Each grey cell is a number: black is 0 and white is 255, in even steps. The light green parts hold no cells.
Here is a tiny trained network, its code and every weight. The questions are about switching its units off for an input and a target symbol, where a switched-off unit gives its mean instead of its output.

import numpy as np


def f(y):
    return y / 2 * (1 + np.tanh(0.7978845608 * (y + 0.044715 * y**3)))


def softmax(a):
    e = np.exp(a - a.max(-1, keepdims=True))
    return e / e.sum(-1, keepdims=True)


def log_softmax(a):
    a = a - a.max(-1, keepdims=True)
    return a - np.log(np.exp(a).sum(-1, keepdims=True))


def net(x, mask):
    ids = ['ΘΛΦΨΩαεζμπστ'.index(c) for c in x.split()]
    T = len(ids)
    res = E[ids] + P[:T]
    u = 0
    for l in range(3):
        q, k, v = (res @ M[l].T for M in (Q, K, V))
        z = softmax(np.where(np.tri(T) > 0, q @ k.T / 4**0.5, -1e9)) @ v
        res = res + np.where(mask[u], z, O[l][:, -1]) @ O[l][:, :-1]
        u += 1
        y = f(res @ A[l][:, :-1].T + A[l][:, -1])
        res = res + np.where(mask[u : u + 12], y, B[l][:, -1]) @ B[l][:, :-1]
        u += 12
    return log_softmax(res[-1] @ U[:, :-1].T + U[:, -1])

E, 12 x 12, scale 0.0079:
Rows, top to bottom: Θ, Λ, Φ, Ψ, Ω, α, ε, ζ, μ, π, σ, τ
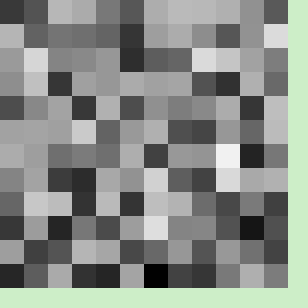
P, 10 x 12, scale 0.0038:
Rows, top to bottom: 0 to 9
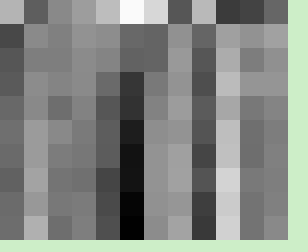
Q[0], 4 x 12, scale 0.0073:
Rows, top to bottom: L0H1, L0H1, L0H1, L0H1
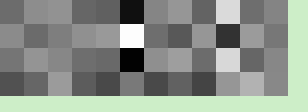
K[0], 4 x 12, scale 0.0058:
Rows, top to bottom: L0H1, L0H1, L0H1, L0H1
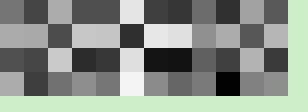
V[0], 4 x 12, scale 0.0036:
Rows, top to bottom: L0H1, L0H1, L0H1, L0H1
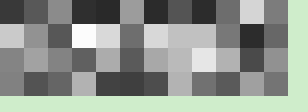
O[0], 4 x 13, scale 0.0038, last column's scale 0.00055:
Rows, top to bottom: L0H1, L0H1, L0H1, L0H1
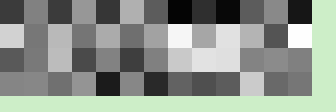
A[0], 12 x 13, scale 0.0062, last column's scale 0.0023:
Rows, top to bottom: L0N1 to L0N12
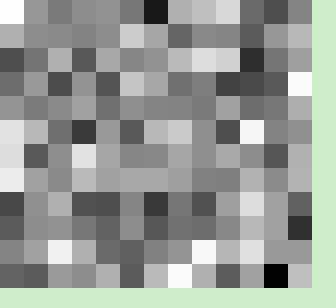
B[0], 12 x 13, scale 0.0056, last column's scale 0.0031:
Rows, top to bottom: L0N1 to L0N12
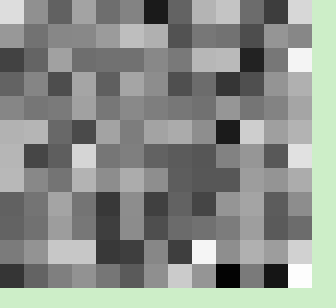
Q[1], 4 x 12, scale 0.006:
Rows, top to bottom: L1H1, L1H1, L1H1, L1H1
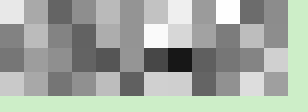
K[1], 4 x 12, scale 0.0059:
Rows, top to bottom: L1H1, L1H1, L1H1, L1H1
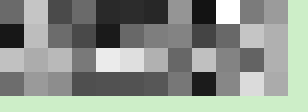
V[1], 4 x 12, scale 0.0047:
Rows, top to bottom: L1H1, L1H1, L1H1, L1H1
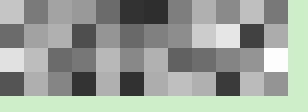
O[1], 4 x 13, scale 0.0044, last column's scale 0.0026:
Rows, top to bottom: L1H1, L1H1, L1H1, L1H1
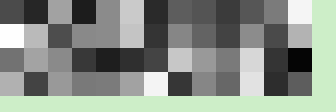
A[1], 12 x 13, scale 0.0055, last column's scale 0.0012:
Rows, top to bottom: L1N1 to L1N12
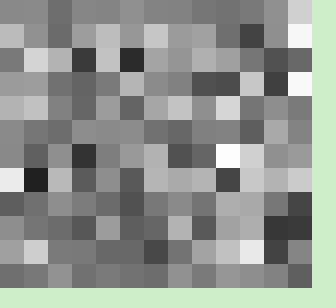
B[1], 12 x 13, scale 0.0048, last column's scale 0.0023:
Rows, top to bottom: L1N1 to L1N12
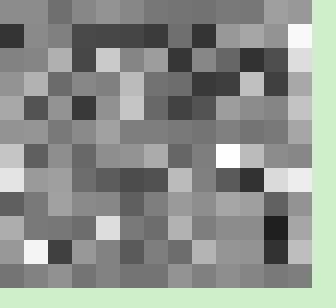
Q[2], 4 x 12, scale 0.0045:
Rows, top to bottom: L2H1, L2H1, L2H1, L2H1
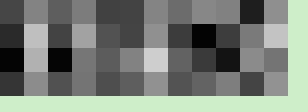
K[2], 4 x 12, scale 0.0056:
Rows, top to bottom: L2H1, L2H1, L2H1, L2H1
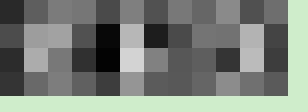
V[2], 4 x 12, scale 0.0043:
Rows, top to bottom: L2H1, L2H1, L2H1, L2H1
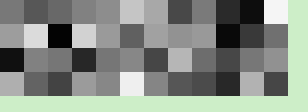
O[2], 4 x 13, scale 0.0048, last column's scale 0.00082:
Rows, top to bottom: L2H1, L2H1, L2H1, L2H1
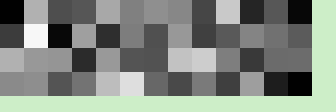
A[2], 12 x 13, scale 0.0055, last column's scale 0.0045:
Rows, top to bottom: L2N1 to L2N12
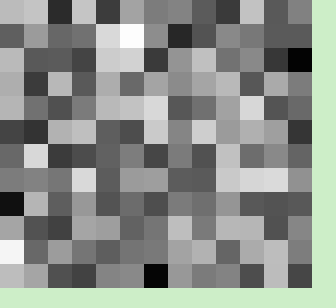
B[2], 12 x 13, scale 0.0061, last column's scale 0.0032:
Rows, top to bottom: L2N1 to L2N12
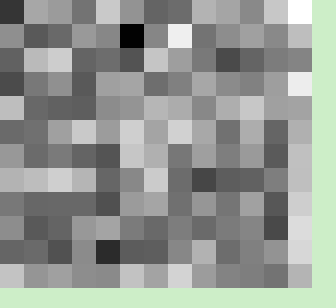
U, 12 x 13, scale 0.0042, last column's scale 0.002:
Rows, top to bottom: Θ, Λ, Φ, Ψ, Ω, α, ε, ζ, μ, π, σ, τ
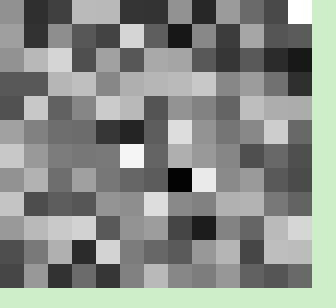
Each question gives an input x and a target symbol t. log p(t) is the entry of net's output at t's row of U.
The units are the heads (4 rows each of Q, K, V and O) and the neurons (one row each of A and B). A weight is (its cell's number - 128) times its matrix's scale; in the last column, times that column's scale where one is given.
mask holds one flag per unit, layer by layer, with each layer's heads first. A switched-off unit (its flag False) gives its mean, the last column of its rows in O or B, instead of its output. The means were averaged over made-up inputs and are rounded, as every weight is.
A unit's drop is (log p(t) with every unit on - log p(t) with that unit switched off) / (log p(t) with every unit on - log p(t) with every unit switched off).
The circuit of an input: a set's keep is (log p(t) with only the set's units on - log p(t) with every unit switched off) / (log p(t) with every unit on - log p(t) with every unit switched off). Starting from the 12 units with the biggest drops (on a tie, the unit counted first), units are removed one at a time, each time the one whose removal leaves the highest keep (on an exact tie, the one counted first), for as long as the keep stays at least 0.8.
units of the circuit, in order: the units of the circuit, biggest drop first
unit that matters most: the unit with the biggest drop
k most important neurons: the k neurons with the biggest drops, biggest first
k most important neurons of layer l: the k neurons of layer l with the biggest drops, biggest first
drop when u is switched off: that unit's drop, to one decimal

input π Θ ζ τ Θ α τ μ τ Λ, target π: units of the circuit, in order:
L0H1; L1H1; L0N12; L2N8
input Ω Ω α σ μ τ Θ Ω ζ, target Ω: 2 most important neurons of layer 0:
L0N3; L0N4
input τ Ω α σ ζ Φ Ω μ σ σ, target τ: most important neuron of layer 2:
L2N9
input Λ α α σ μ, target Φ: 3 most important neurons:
L1N3; L0N12; L0N6
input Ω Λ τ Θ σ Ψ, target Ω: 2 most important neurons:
L0N3; L2N1
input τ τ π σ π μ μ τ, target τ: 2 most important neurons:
L0N4; L2N9
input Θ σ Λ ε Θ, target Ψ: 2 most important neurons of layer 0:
L0N11; L0N12
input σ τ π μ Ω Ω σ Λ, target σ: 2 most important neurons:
L0N7; L0N12
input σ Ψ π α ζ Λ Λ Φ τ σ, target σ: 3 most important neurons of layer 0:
L0N7; L0N12; L0N9
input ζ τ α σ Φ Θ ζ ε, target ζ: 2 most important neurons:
L2N1; L0N9
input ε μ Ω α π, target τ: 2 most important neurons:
L0N4; L2N9
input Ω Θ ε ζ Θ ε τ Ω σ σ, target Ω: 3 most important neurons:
L2N1; L0N3; L1N4
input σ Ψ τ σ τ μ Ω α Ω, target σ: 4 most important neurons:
L0N7; L0N9; L0N12; L0N8
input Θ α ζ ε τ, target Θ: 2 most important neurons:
L2N2; L0N12
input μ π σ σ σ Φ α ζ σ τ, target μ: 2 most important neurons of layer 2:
L2N5; L2N2
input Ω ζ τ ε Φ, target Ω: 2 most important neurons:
L2N1; L0N3
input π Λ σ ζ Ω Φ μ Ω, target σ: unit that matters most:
L0N3
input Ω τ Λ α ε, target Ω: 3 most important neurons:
L2N1; L0N3; L1N4
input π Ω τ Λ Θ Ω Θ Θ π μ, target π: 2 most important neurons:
L0N9; L0N12
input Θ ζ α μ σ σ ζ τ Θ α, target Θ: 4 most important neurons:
L2N2; L0N12; L0N11; L0N3
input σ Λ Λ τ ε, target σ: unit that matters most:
L0H1
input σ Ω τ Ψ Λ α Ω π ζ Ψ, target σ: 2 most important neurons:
L0N9; L0N7
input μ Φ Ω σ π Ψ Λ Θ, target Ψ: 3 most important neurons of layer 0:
L0N11; L0N12; L0N3
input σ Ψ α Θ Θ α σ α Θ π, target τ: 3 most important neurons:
L0N4; L1N2; L2N9
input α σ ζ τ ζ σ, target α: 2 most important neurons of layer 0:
L0N8; L0N2
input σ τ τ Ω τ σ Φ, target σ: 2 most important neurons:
L0N7; L0N9
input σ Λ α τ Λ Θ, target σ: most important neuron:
L0N7
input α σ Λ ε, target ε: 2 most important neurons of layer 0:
L0N1; L0N12
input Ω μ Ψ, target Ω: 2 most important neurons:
L2N1; L1N4
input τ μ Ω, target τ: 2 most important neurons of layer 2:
L2N9; L2N7
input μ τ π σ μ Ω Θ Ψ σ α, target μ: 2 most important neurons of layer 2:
L2N5; L2N2
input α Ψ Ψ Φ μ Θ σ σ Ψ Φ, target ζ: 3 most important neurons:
L0N11; L1N11; L0N1
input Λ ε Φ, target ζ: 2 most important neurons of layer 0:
L0N11; L0N1
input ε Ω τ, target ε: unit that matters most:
L1H1
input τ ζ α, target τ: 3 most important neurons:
L0N4; L2N9; L2N7
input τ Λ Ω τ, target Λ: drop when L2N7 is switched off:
0.1
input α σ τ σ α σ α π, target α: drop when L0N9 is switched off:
0.3
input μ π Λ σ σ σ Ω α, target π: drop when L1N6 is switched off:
0.0
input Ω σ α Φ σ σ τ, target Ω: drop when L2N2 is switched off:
0.1
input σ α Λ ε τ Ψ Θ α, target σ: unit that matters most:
L2H1
